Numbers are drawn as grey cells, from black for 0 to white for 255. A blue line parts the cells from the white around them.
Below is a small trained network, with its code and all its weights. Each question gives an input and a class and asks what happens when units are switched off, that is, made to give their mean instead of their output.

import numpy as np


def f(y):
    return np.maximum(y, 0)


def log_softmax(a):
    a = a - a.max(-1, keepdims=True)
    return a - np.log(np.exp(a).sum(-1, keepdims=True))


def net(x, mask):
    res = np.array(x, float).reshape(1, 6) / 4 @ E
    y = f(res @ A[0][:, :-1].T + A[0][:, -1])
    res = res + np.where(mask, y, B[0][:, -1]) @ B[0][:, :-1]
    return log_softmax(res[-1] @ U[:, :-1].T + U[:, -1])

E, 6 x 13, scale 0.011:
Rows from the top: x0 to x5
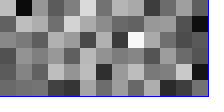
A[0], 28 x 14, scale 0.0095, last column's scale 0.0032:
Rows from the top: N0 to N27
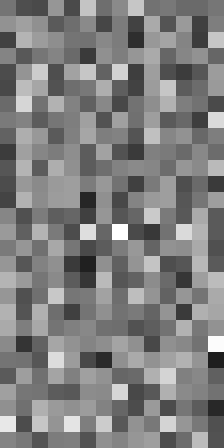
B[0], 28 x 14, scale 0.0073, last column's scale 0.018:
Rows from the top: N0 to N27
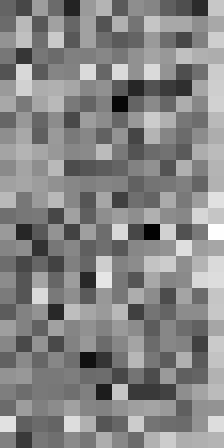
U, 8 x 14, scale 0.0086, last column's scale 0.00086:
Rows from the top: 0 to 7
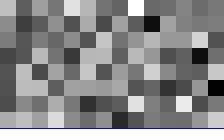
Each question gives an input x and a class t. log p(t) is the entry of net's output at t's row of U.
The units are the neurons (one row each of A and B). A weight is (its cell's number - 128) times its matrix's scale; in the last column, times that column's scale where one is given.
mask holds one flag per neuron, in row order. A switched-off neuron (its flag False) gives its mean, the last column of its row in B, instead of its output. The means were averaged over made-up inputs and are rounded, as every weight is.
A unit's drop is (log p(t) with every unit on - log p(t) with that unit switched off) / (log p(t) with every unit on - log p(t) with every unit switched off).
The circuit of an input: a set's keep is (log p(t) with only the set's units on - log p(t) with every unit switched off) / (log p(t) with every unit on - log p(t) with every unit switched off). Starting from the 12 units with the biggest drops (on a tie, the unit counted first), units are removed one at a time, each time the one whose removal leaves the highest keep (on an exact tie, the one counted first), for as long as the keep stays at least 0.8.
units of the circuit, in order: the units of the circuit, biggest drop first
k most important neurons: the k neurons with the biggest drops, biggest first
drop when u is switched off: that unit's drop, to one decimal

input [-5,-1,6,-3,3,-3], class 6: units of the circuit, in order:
(N22)
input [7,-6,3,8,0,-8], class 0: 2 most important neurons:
(N26, N18)
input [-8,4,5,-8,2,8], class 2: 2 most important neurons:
(N16, N13)
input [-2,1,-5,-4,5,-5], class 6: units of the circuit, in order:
(N22, N5)
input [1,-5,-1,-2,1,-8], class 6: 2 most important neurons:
(N22, N15)
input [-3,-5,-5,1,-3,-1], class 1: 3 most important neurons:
(N14, N24, N18)
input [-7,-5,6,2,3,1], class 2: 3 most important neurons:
(N16, N17, N27)
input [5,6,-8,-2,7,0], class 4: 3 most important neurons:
(N4, N1, N7)
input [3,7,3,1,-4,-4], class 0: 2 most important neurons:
(N26, N10)
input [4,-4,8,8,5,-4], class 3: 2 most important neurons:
(N0, N21)
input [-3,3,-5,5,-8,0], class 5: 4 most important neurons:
(N19, N4, N24, N10)
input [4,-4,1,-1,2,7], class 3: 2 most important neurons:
(N0, N7)
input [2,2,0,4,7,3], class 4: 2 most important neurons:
(N4, N1)
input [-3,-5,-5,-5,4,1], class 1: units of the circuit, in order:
(N14)
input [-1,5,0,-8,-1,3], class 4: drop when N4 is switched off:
0.2
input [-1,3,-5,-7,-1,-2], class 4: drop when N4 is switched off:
0.1
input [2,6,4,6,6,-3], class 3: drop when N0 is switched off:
0.3
